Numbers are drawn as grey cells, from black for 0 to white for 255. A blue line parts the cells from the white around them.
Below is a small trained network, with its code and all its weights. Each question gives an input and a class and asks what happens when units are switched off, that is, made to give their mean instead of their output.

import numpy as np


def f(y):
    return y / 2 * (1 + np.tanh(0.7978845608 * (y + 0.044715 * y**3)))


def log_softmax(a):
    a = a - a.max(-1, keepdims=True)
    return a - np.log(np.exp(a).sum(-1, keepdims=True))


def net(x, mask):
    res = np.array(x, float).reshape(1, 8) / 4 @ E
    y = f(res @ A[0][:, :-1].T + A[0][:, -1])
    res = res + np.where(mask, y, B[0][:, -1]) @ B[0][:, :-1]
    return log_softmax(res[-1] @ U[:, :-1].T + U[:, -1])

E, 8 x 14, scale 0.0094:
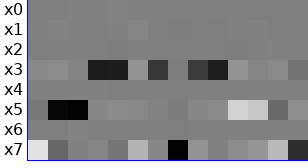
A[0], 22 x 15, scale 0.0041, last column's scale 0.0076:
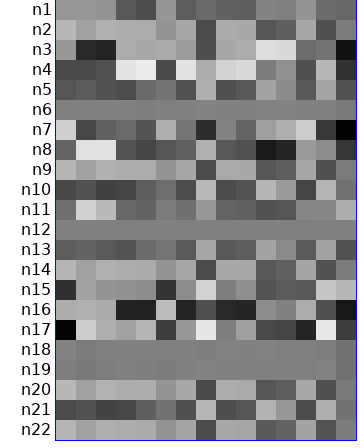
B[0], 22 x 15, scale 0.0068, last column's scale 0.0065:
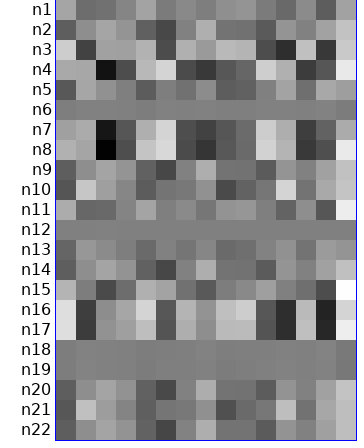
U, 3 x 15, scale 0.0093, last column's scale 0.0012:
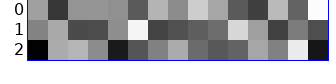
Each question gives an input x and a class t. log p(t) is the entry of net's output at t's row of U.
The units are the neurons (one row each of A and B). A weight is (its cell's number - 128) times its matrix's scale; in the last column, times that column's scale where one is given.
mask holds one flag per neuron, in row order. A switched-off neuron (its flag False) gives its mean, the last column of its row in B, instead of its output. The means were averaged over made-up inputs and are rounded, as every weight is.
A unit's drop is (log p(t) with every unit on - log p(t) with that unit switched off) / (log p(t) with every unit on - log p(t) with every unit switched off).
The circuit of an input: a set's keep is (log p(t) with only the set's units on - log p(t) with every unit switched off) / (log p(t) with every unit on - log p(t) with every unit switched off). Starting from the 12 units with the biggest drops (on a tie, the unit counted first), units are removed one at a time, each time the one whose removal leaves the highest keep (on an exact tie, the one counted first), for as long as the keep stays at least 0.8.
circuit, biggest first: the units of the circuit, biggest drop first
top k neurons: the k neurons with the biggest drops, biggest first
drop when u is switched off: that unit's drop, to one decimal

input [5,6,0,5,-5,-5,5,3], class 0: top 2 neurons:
(n16; n4)
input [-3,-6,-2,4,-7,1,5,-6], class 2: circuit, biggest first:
(n4)
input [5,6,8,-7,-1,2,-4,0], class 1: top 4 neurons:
(n4; n16; n17; n11)
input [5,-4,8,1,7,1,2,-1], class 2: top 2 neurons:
(n8; n4)
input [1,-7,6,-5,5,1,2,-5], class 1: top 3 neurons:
(n4; n3; n16)
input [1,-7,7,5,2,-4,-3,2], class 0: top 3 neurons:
(n16; n4; n7)
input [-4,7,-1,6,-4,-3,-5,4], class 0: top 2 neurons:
(n16; n4)
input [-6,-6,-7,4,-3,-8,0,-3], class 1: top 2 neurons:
(n8; n3)
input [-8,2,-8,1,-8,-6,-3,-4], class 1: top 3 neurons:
(n8; n16; n3)
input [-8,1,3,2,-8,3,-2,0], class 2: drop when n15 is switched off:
0.2
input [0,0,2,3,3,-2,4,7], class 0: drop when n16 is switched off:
0.4
